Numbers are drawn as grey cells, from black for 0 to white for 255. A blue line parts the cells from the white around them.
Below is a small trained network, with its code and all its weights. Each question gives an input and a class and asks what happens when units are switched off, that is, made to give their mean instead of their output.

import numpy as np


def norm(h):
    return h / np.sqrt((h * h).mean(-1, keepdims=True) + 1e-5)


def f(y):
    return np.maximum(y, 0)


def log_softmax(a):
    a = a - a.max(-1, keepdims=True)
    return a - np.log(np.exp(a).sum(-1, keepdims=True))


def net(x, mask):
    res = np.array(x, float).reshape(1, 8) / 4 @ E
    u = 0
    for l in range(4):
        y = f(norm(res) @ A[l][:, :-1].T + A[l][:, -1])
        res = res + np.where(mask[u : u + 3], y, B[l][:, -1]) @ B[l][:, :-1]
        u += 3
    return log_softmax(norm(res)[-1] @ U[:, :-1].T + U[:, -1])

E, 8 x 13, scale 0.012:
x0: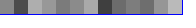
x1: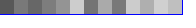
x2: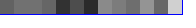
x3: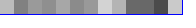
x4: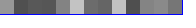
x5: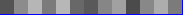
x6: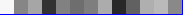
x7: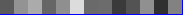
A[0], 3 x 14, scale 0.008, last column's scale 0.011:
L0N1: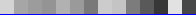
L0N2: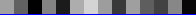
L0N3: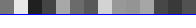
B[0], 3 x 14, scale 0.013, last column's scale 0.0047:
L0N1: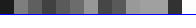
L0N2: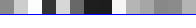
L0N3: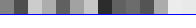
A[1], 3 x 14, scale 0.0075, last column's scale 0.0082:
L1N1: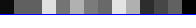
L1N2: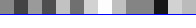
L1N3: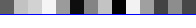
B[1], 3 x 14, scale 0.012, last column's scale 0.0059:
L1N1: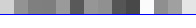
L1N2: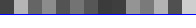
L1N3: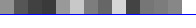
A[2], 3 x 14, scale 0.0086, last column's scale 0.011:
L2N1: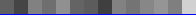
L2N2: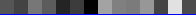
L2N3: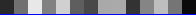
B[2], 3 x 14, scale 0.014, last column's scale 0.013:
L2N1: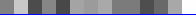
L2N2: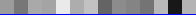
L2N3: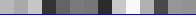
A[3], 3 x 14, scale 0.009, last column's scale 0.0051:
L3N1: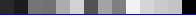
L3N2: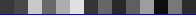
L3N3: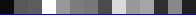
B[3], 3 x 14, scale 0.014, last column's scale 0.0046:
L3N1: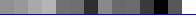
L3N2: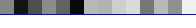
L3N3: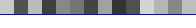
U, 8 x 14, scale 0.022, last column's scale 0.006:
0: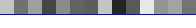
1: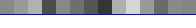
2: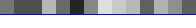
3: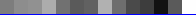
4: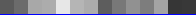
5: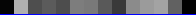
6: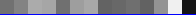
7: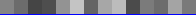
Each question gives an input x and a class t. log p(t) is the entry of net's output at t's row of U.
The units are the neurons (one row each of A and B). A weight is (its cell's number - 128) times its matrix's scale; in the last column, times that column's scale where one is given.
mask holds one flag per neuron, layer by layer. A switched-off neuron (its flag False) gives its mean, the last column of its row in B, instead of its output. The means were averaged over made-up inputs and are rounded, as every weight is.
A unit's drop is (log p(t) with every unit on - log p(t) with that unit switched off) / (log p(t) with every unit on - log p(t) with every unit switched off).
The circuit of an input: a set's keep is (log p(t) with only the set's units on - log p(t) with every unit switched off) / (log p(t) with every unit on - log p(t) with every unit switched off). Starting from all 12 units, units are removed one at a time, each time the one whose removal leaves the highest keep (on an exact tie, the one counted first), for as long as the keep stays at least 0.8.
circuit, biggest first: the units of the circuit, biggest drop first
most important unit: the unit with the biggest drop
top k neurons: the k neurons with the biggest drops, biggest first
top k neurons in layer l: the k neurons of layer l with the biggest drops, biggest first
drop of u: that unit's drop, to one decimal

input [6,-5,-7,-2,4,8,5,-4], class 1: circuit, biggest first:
(L2N3, L2N2)
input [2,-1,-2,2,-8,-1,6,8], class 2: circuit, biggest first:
(L3N2, L2N1, L1N1)
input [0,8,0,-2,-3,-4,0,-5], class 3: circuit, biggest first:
(L3N1)
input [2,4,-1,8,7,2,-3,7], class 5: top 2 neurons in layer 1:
(L1N2, L1N3)
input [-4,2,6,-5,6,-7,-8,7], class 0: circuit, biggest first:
(L3N3, L1N1)
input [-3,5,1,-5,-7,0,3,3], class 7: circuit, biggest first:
(L1N3, L0N1)
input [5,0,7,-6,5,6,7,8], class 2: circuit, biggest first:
(L3N2, L1N1)
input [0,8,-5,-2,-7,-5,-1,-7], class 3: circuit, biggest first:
(L3N1, L2N1, L3N2, L2N2)
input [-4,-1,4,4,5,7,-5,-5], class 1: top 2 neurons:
(L2N3, L1N3)
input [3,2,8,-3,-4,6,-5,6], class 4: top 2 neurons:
(L2N2, L0N2)
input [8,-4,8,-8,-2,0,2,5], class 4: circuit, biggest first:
(L2N2, L0N1)
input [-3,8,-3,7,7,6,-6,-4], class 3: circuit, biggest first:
(L3N1, L1N3)
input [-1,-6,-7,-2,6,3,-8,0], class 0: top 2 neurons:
(L3N3, L2N2)
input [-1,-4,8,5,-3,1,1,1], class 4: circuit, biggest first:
(L2N2)
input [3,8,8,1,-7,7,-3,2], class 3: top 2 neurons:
(L3N1, L0N2)
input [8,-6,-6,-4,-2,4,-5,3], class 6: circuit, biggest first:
(L2N2, L2N1)
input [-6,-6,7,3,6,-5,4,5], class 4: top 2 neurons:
(L2N2, L1N3)
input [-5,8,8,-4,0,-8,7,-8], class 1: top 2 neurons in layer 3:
(L3N2, L3N1)
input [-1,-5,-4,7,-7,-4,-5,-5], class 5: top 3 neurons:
(L1N2, L3N2, L3N1)
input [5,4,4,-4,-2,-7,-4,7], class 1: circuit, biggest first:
(L0N2)
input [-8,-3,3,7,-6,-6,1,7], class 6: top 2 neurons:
(L0N3, L1N3)
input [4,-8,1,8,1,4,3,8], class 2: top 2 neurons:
(L3N2, L3N1)
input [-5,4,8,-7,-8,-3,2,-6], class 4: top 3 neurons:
(L2N2, L0N1, L3N2)
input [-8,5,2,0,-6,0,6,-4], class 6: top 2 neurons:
(L0N3, L1N1)
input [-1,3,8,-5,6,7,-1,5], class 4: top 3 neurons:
(L2N2, L0N2, L1N3)
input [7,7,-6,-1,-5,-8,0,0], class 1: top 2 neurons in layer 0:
(L0N2, L0N3)
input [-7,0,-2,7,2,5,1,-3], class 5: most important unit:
L0N1
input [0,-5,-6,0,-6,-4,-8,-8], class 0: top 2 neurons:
(L3N3, L2N1)
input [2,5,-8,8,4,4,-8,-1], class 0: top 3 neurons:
(L3N3, L2N2, L1N1)
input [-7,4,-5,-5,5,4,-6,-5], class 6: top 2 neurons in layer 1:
(L1N3, L1N1)
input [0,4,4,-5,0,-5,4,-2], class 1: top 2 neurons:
(L0N2, L0N1)
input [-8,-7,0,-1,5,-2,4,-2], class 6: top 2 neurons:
(L0N3, L3N1)
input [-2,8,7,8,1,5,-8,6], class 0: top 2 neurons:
(L3N3, L1N1)
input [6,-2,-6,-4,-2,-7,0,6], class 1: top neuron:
(L0N2)
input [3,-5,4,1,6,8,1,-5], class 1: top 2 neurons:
(L2N3, L1N3)
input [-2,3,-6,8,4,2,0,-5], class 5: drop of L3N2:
0.1
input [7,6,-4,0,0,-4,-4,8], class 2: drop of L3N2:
1.0
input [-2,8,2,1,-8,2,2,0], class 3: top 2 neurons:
(L3N1, L2N1)
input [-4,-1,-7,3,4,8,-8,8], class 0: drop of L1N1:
0.2
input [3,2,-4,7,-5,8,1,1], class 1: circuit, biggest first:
(L2N3)
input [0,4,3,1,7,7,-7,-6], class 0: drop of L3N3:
0.4
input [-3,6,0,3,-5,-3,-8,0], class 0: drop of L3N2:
0.0
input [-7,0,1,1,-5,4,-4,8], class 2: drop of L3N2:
1.2
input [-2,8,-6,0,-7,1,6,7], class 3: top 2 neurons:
(L3N1, L1N1)
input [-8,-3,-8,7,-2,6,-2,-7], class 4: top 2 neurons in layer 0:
(L0N3, L0N2)
